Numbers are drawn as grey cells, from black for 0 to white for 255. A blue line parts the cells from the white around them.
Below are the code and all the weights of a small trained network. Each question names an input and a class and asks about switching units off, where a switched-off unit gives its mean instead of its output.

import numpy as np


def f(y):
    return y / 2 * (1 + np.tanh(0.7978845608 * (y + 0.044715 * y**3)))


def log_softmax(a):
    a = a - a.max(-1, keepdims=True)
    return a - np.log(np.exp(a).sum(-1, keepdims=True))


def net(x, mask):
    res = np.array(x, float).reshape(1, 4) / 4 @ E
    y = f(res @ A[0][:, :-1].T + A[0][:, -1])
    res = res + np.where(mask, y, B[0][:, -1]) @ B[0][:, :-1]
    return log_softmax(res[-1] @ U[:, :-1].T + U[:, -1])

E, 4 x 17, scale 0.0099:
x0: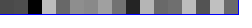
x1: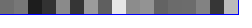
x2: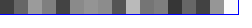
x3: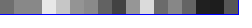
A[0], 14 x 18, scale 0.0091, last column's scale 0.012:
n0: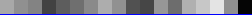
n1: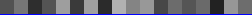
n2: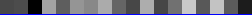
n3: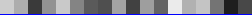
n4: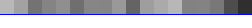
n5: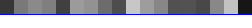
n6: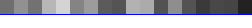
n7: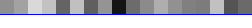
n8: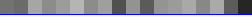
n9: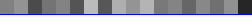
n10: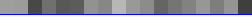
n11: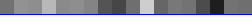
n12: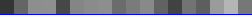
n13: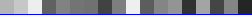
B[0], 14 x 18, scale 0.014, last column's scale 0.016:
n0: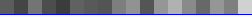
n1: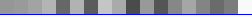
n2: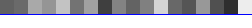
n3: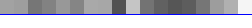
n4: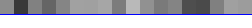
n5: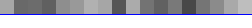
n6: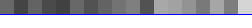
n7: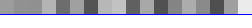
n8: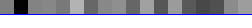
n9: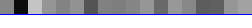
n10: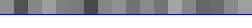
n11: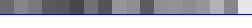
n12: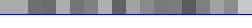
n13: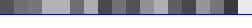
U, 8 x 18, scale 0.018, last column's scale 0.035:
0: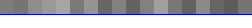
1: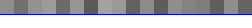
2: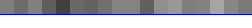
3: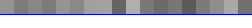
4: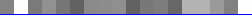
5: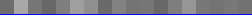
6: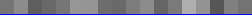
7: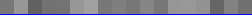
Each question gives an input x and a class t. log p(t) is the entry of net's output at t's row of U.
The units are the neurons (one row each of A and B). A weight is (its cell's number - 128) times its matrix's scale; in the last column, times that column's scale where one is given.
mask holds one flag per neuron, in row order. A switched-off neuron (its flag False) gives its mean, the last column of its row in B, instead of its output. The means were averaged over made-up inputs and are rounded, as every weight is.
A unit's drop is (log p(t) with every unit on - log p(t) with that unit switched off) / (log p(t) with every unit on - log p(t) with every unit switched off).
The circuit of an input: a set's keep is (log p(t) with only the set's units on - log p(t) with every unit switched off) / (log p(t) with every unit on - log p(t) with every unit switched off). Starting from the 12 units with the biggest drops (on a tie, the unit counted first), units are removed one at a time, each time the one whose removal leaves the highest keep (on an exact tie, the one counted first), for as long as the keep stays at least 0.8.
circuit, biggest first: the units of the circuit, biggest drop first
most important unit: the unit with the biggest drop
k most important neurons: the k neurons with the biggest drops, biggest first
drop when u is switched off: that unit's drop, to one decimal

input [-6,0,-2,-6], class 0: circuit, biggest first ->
n13
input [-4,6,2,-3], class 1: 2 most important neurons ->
n2, n1
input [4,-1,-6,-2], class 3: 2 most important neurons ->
n3, n13
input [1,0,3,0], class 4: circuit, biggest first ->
n8, n9
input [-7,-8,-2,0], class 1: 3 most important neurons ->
n7, n2, n8
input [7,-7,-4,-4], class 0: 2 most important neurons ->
n2, n1
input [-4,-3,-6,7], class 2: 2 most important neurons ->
n6, n11
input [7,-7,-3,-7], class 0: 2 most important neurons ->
n2, n1
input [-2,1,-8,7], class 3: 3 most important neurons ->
n3, n4, n0
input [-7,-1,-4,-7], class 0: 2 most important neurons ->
n13, n6
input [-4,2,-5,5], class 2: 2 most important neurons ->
n6, n2
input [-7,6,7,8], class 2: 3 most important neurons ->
n6, n11, n2
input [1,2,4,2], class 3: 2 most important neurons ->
n5, n7
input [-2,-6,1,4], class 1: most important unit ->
n7
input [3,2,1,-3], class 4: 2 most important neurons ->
n13, n6
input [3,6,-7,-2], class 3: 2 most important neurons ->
n3, n7
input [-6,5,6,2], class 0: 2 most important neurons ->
n13, n3
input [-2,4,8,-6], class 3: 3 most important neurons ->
n5, n12, n6
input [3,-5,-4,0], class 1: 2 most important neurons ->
n7, n13
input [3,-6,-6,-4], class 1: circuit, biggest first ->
n7
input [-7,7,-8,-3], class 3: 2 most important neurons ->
n3, n2
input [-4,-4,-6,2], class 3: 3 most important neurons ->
n3, n2, n1
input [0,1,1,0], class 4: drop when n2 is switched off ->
0.1
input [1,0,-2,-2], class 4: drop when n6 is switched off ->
0.2
